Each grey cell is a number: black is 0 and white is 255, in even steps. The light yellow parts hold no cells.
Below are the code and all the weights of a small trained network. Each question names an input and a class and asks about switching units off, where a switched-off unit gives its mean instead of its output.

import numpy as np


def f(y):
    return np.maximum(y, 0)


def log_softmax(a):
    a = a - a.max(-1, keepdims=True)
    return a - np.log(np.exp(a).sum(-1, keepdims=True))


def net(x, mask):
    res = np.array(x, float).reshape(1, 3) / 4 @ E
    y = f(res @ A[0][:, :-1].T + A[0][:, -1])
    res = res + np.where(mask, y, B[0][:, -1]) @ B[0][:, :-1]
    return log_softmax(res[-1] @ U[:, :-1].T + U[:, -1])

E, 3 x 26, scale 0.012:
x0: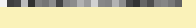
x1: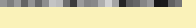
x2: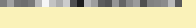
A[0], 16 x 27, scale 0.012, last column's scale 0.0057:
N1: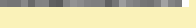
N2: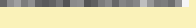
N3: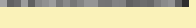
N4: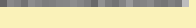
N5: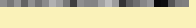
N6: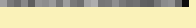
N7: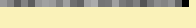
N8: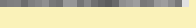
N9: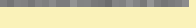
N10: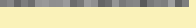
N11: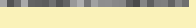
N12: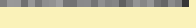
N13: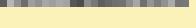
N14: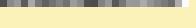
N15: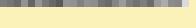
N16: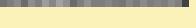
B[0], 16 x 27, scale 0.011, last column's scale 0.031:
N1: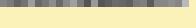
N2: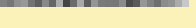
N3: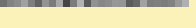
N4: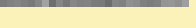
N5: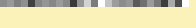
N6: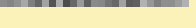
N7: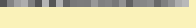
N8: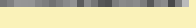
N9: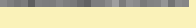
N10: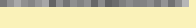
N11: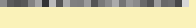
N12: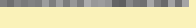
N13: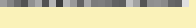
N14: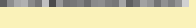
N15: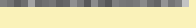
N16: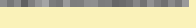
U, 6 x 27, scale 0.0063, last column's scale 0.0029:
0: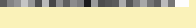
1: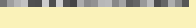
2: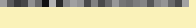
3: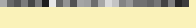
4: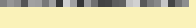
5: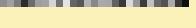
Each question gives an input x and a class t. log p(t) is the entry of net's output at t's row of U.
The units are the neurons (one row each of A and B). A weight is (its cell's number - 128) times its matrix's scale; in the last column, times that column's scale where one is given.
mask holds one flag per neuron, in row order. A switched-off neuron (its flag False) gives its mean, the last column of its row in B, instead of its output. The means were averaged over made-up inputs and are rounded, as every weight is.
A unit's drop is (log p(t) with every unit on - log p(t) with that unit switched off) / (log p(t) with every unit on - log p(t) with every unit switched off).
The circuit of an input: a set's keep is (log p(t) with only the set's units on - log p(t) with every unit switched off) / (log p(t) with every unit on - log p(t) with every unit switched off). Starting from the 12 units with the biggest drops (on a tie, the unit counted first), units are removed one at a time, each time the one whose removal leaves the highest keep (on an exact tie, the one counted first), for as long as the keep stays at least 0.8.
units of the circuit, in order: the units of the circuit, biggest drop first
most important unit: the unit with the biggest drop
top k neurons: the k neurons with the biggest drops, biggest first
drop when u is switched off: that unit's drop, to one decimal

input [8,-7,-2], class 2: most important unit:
N11
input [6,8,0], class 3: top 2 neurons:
N11, N14
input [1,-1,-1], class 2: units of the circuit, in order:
N5, N14
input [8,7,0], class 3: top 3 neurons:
N11, N14, N2
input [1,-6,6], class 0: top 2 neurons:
N11, N7
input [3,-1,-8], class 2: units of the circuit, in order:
N11, N5
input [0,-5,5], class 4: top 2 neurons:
N13, N2
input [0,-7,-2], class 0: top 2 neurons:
N13, N11
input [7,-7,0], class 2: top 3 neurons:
N11, N14, N2
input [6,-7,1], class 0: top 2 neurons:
N13, N6
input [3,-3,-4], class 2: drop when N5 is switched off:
0.2
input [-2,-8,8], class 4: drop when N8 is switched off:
0.0
